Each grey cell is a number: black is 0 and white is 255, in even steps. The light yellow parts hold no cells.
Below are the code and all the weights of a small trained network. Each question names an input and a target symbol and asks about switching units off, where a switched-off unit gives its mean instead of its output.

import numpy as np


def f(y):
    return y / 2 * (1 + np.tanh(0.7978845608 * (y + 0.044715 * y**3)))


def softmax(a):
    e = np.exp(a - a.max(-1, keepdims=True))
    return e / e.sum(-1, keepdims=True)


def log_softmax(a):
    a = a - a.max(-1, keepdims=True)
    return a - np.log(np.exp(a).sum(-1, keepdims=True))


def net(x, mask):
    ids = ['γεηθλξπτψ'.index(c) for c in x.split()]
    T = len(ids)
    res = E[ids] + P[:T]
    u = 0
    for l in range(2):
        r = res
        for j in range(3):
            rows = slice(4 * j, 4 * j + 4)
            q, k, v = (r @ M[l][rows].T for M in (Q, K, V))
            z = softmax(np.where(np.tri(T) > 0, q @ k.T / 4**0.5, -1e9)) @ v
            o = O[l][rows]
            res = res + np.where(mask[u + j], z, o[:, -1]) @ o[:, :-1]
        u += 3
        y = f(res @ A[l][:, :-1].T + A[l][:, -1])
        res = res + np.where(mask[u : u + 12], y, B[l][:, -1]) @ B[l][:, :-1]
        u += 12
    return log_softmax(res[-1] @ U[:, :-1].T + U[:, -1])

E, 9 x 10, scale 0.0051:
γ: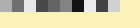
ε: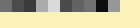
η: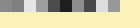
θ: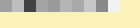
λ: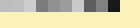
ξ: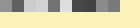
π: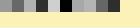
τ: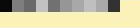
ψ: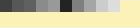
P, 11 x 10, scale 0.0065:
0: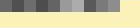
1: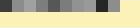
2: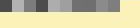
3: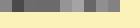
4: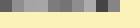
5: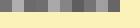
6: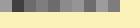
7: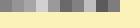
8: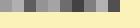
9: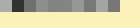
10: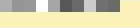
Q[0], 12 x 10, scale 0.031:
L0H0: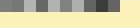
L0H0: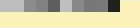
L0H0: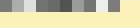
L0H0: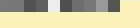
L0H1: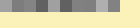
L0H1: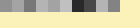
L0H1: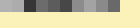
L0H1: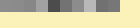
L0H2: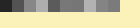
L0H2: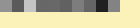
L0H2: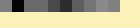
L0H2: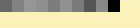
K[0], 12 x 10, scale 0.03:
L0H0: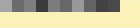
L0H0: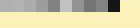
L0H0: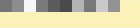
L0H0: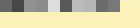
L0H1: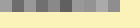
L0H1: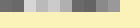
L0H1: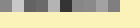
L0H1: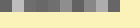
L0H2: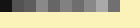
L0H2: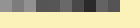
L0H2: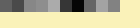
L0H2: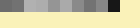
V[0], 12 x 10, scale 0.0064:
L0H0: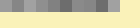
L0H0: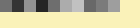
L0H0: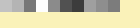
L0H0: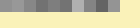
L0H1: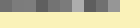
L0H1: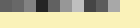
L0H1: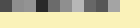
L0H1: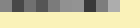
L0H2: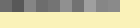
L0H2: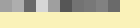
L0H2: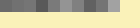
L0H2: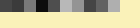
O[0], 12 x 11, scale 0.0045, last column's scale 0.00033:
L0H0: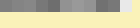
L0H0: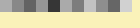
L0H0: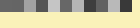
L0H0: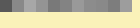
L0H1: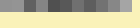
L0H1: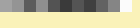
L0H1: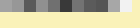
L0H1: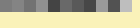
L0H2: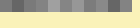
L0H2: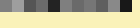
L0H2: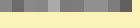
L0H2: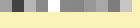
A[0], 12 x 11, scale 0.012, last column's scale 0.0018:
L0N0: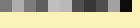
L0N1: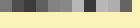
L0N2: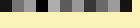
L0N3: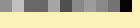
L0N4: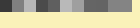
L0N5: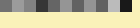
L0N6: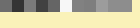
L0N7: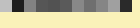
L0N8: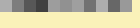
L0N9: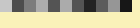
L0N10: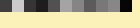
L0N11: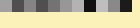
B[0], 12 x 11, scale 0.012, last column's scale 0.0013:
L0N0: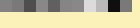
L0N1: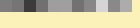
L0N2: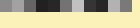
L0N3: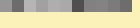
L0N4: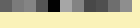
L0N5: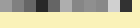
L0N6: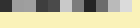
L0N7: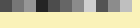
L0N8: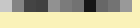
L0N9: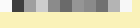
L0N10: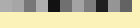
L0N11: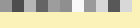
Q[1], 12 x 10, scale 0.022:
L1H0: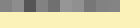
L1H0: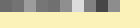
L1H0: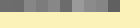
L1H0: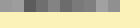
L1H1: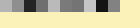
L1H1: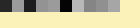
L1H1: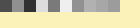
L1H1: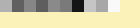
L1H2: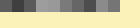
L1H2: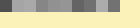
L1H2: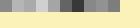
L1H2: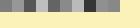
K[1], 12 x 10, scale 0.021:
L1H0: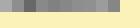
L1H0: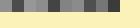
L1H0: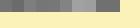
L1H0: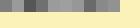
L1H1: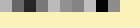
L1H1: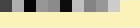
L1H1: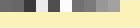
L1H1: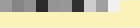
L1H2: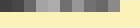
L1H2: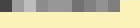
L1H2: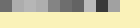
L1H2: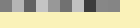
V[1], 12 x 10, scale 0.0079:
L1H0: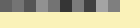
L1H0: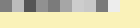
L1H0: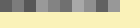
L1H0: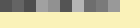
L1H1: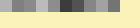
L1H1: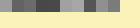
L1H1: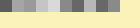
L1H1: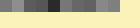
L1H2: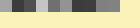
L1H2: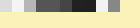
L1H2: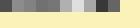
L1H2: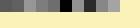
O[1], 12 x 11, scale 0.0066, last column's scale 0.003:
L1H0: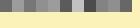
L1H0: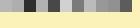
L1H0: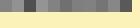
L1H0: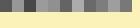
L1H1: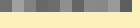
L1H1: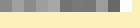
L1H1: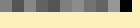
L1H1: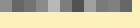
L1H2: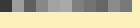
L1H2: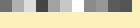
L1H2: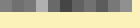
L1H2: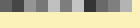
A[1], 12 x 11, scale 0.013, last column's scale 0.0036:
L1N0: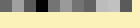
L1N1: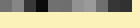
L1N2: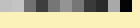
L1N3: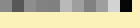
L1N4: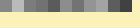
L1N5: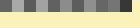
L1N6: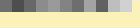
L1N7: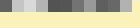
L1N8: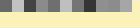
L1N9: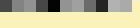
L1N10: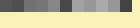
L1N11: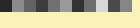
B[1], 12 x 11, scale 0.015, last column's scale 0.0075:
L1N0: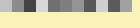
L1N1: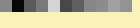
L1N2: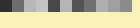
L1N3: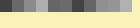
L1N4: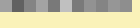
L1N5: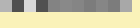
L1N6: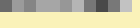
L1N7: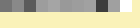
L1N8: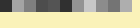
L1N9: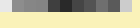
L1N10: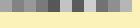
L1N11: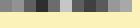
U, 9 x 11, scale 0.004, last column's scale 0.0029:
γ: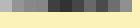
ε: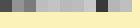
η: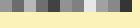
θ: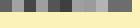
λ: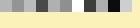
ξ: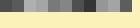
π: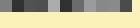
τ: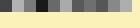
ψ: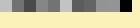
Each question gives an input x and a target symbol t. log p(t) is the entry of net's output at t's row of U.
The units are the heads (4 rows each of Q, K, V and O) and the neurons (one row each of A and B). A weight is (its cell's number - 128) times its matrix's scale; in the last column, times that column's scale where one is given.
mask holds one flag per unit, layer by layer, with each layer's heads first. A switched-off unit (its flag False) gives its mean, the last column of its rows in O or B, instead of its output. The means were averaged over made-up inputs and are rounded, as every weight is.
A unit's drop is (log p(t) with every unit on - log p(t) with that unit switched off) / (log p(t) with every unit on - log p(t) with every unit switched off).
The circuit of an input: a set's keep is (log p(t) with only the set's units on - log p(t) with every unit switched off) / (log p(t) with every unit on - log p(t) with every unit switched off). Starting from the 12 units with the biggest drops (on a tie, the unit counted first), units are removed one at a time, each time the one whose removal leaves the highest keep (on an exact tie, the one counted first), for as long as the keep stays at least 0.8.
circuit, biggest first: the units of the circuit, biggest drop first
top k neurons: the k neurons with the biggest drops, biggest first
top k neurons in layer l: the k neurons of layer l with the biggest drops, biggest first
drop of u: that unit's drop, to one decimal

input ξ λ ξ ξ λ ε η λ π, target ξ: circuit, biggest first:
[L1N2 L0H0 L0N2 L0N8]
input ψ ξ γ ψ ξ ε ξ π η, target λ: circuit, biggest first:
[L0H0 L0N2 L1H2 L0N11]
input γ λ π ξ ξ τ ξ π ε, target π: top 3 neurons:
[L0N0 L1N1 L0N2]
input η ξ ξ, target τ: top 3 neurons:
[L1N11 L0N0 L0N6]
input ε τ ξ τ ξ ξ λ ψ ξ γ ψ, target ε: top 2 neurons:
[L0N2 L1N6]
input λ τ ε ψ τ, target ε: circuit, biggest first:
[L1N7 L1N9 L0N8]
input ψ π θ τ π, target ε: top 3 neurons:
[L0N2 L1N9 L1N7]
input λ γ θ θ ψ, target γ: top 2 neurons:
[L1N9 L0N2]
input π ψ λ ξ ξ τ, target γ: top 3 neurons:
[L0N10 L1N9 L0N11]
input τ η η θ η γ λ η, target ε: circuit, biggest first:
[L1N7 L1N9]
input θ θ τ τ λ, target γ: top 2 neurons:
[L1N9 L0N4]
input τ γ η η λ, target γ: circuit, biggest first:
[L1N9 L0H2 L0N4]
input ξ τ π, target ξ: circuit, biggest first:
[L1N2 L0N2]
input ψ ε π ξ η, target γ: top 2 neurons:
[L1N9 L0N3]
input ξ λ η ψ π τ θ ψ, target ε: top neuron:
[L1N6]
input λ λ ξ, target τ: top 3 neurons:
[L1N11 L0N6 L0N0]
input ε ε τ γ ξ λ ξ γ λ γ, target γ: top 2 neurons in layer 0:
[L0N7 L0N6]
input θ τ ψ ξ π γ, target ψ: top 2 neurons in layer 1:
[L1N0 L1N11]
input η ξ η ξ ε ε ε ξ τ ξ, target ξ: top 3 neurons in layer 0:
[L0N9 L0N6 L0N11]
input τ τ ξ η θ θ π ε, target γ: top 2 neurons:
[L0N2 L1N9]
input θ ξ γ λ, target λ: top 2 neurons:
[L0N11 L0N8]
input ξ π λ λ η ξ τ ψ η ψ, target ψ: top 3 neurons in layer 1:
[L1N0 L1N10 L1N11]
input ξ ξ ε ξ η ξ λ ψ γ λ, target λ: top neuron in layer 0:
[L0N8]
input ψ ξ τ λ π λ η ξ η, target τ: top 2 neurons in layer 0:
[L0N9 L0N2]
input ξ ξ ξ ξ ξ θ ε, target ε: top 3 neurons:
[L1N6 L1N9 L0N9]
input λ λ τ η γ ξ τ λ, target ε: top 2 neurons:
[L1N7 L1N9]
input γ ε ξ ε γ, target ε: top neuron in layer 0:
[L0N8]
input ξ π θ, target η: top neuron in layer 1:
[L1N5]
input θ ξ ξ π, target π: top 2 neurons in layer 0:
[L0N7 L0N8]
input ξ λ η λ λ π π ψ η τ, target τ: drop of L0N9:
0.2
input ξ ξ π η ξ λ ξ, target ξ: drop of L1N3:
0.7
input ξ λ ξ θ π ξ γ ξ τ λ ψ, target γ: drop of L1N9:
1.3
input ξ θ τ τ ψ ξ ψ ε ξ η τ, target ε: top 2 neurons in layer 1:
[L1N6 L1N9]
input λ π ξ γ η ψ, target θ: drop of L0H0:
0.2
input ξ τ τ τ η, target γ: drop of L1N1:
0.0
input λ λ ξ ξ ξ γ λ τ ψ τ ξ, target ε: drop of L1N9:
0.1
